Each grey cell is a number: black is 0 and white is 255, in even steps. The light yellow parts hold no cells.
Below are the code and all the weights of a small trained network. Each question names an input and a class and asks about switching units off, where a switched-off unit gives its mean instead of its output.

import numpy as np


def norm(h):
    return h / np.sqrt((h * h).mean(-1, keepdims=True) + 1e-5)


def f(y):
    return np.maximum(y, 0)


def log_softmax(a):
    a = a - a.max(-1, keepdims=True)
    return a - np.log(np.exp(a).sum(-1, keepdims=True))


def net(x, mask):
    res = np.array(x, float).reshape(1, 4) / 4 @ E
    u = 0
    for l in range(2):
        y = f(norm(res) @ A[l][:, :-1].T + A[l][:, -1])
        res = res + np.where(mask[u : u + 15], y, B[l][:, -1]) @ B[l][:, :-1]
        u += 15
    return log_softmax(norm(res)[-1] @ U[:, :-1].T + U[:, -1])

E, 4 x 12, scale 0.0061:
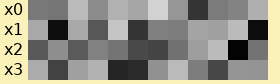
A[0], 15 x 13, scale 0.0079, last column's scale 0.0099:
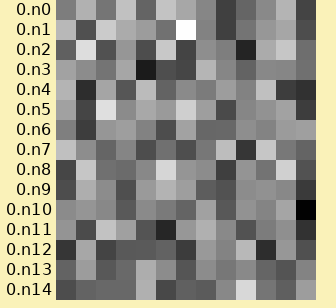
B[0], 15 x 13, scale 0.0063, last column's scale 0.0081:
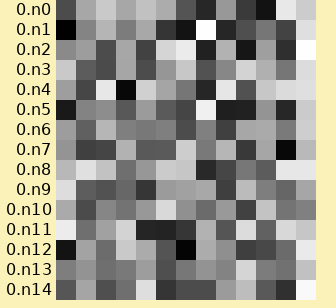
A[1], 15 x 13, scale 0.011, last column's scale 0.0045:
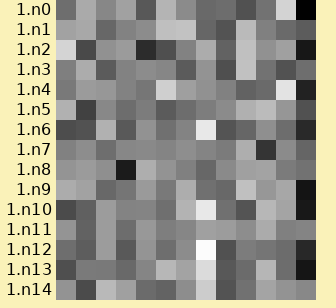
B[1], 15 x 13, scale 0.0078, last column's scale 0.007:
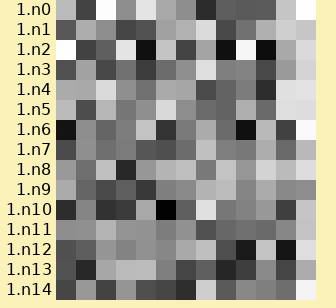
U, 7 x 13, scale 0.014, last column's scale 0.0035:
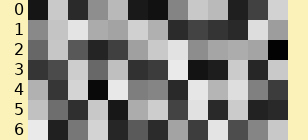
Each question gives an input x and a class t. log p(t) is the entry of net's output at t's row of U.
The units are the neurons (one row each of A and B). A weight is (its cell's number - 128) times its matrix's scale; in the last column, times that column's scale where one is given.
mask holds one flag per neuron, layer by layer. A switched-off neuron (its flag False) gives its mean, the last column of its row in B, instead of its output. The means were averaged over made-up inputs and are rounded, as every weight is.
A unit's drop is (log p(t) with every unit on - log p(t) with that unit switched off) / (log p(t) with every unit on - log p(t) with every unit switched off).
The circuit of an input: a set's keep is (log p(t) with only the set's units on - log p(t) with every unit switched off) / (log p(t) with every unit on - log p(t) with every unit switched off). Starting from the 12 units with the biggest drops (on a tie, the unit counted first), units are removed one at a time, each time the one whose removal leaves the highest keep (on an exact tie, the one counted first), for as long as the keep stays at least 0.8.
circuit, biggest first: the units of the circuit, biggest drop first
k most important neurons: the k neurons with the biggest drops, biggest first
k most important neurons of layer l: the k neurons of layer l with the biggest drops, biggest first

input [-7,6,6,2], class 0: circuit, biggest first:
[0.n14]
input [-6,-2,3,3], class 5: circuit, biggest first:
[0.n3, 0.n7]
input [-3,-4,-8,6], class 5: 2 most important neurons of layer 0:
[0.n2, 0.n7]
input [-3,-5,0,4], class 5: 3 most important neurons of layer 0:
[0.n2, 0.n7, 0.n3]
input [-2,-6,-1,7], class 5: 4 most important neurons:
[0.n2, 0.n3, 0.n7, 0.n8]
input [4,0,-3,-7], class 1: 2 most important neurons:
[0.n8, 0.n14]
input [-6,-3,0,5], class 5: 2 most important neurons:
[0.n2, 0.n7]
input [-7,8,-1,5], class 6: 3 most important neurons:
[0.n11, 1.n2, 0.n2]
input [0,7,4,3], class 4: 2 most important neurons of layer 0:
[0.n4, 0.n14]
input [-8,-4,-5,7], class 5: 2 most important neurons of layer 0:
[0.n2, 0.n7]
